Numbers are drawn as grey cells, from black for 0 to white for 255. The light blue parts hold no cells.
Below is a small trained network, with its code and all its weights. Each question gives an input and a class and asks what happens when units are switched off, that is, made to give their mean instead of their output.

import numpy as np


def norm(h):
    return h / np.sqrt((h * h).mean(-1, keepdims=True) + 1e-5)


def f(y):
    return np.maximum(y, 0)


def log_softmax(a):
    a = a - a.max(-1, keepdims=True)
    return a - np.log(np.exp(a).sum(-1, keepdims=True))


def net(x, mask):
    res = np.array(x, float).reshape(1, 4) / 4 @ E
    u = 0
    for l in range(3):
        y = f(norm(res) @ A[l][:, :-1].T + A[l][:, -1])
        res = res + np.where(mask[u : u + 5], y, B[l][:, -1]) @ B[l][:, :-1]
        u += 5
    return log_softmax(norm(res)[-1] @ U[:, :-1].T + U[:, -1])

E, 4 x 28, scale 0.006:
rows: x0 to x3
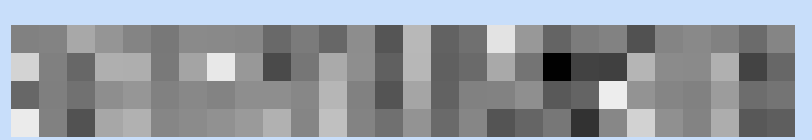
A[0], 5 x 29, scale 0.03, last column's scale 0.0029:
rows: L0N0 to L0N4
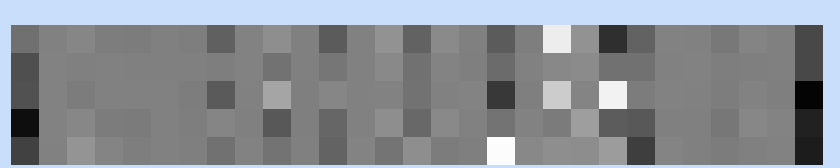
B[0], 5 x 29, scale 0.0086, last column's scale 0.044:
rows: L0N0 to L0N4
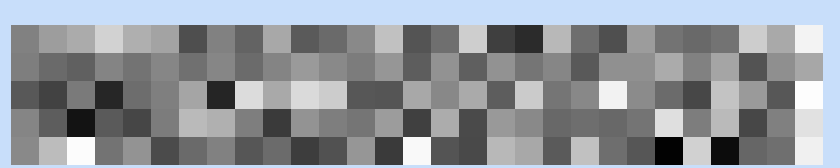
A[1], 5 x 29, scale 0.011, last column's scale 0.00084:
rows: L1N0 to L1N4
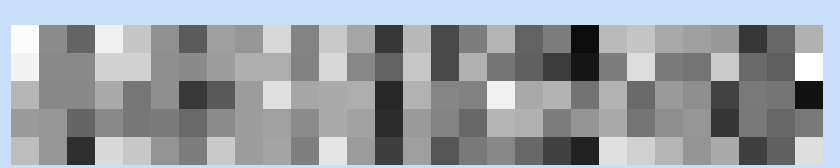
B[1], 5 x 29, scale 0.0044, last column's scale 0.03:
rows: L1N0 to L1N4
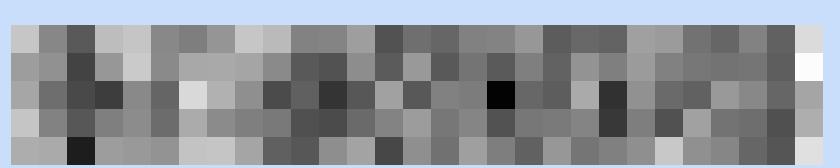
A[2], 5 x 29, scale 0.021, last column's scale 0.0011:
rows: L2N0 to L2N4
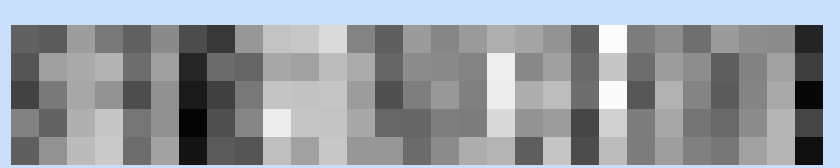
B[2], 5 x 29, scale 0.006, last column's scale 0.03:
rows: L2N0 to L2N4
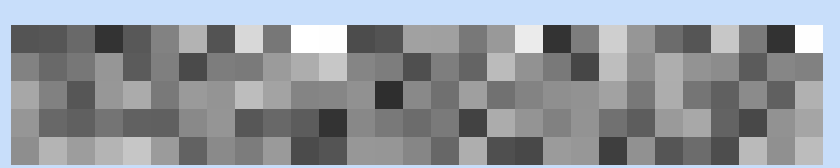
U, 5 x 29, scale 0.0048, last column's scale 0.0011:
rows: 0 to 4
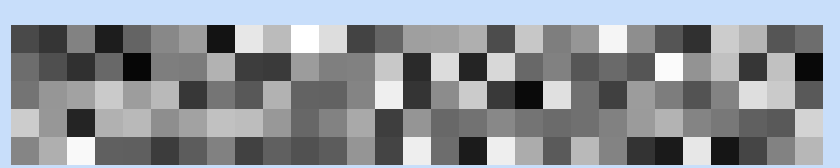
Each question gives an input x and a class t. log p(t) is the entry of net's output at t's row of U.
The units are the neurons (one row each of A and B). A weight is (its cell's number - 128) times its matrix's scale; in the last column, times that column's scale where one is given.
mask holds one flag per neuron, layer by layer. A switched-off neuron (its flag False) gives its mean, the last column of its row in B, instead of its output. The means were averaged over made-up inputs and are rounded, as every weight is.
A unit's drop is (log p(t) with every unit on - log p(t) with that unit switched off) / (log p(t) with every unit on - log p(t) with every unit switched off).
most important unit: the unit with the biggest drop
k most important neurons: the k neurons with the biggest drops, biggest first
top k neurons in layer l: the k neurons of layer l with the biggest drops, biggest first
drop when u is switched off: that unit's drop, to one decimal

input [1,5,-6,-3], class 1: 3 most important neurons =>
L0N2, L0N4, L0N0
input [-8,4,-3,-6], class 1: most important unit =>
L0N3
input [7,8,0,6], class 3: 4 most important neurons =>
L0N4, L0N2, L0N0, L0N3
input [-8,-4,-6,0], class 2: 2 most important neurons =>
L0N0, L2N4
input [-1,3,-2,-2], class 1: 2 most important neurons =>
L0N2, L0N4
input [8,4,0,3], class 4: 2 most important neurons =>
L0N2, L0N0
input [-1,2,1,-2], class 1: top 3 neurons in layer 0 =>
L0N2, L0N4, L0N3
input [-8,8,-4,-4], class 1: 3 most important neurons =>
L0N4, L0N0, L0N2
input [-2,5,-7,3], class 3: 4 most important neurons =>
L0N2, L0N4, L0N0, L0N3
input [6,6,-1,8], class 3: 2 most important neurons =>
L0N4, L0N2
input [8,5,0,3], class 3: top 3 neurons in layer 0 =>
L0N4, L0N2, L0N0
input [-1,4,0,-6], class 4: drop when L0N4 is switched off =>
1.0
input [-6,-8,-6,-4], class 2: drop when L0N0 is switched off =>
1.2
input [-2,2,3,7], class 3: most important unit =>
L0N2
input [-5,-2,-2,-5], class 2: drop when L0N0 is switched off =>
0.9
